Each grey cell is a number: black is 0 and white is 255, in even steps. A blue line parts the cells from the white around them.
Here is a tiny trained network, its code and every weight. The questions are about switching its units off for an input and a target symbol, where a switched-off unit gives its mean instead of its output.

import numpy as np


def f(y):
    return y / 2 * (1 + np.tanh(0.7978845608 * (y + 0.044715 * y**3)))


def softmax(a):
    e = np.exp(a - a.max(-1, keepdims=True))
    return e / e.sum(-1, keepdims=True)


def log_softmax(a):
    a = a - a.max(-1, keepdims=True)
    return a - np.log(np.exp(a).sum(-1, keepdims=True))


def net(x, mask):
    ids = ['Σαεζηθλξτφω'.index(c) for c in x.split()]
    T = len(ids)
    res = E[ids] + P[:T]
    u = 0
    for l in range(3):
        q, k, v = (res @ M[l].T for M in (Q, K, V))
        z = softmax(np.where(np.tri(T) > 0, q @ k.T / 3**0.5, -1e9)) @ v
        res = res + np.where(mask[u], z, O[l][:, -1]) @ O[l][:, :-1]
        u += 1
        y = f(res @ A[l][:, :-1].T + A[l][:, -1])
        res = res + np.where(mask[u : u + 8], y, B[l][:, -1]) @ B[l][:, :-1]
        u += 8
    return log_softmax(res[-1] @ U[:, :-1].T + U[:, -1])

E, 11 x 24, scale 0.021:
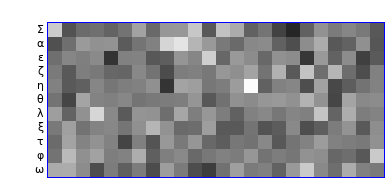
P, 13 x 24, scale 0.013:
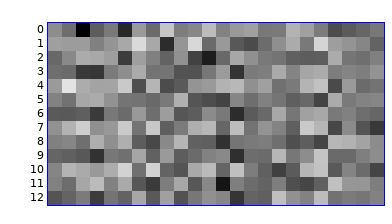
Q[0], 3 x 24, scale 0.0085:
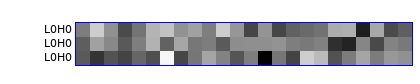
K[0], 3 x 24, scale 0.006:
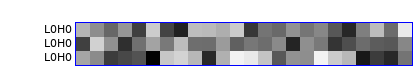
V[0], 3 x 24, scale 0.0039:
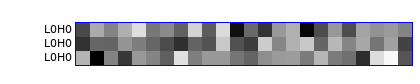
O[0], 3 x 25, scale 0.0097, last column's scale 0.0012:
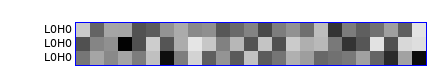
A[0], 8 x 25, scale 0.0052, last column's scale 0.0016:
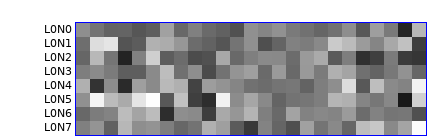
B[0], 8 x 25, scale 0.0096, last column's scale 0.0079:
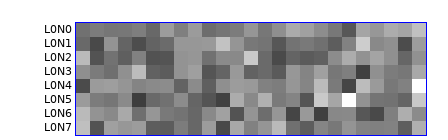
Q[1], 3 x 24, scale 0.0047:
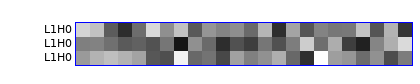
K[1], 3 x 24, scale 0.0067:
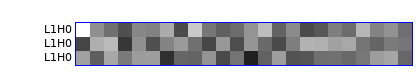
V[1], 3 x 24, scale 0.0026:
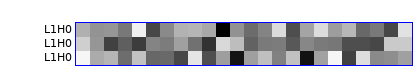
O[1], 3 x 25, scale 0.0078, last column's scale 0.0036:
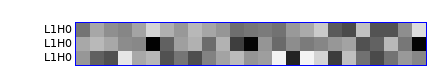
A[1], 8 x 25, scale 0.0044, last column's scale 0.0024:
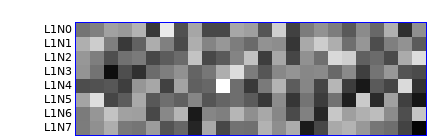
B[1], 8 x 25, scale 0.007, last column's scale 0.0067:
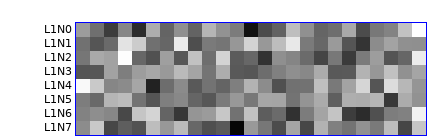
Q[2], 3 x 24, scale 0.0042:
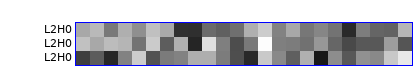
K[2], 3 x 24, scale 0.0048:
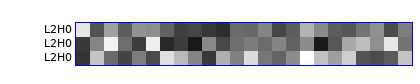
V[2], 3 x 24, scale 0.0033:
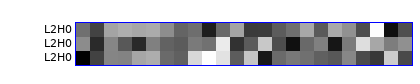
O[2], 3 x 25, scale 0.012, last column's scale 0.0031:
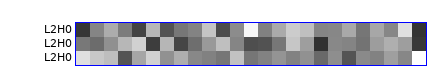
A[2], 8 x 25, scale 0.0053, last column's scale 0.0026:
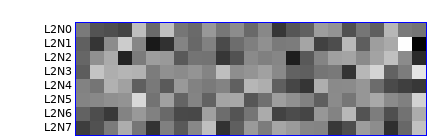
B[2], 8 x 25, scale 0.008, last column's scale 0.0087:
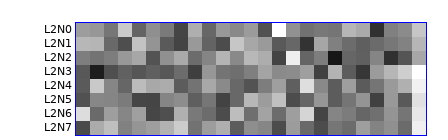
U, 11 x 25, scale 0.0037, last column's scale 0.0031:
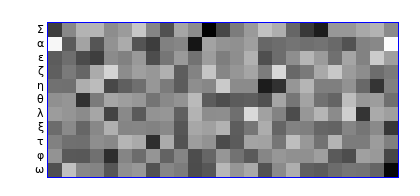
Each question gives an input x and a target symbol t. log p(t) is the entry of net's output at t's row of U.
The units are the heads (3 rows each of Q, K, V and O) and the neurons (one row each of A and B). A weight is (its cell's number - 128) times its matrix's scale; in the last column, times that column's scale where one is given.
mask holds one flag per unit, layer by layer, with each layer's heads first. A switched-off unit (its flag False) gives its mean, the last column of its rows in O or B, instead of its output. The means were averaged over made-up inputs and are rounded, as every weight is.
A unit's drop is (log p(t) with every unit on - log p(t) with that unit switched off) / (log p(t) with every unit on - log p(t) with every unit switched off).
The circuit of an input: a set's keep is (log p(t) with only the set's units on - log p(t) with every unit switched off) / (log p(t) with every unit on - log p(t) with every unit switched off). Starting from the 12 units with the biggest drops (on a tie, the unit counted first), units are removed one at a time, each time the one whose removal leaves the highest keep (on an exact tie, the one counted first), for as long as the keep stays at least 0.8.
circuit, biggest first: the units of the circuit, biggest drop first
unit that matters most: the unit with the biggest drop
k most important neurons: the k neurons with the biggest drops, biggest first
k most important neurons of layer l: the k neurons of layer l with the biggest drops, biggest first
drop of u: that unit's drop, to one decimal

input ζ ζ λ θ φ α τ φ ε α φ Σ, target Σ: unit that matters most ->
L0N5
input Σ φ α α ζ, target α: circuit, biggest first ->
[L2H0, L0N5]
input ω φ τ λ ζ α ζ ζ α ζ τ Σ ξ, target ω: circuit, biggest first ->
[L2H0, L1N1, L2N4, L1H0]
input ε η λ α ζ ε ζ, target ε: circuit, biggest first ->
[L0H0, L2H0]
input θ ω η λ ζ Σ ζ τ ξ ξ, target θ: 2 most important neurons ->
[L1N4, L1N2]
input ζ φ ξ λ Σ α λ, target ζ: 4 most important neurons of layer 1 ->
[L1N4, L1N2, L1N6, L1N1]
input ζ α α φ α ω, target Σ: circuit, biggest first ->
[L1N6, L2N7, L2H0]
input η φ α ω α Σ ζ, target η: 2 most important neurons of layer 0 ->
[L0N2, L0N1]
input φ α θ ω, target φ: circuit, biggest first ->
[L1N0, L2H0, L0H0, L0N3]
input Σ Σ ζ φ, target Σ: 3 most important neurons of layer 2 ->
[L2N5, L2N1, L2N3]
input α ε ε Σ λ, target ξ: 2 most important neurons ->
[L2N2, L1N6]
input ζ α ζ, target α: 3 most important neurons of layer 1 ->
[L1N6, L1N2, L1N5]
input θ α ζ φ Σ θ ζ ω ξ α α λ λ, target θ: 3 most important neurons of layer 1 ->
[L1N4, L1N1, L1N2]
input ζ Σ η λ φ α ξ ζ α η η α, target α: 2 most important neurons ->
[L0N0, L2N7]
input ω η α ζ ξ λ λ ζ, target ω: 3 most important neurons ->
[L2N4, L0N5, L1N7]
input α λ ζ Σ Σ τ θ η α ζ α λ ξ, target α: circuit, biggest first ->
[L2H0]
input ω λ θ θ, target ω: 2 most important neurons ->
[L1N1, L2N4]
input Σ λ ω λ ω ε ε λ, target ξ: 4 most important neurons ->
[L2N2, L1N7, L1N6, L0N5]
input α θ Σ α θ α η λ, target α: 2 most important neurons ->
[L0N5, L2N7]
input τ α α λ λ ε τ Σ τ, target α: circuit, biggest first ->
[L0N7]
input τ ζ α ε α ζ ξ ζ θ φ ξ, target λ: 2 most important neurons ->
[L0N5, L0N6]
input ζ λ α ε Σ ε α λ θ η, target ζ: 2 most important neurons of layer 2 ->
[L2N6, L2N4]
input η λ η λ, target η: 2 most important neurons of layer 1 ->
[L1N4, L1N2]
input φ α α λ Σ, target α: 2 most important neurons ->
[L0N5, L2N7]
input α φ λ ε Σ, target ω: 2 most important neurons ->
[L0N5, L2N4]
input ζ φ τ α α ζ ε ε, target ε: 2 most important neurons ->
[L2N3, L1N6]
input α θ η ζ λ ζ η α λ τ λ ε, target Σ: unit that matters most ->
L2H0
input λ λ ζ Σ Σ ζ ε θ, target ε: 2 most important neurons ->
[L0N4, L2N3]
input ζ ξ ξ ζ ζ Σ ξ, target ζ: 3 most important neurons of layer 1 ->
[L1N4, L1N6, L1N2]
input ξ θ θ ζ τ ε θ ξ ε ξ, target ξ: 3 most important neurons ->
[L2N1, L1N5, L2N7]
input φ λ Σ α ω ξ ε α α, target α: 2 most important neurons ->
[L1N6, L2N7]
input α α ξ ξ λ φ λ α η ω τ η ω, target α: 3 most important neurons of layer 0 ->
[L0N1, L0N5, L0N4]
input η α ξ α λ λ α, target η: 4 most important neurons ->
[L1N4, L2N5, L1N2, L0N2]
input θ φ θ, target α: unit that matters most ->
L0H0
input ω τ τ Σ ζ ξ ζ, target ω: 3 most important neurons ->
[L1N1, L2N4, L1N2]
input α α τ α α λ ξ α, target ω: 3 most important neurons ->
[L2N4, L0N5, L1N7]
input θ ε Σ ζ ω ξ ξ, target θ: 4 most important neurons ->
[L1N4, L2N4, L1N2, L1N1]
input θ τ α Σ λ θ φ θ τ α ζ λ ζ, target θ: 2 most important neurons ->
[L1N4, L1N2]
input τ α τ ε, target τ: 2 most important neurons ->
[L1N3, L2N0]
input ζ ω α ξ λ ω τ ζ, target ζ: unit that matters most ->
L1H0
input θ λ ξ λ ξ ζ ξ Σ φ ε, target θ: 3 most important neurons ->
[L1N4, L1N2, L2N4]
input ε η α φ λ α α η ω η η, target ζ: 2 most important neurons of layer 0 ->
[L0N7, L0N5]
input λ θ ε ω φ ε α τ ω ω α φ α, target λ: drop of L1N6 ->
0.1
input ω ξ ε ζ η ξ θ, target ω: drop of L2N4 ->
0.3
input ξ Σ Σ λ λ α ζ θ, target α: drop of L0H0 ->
0.5
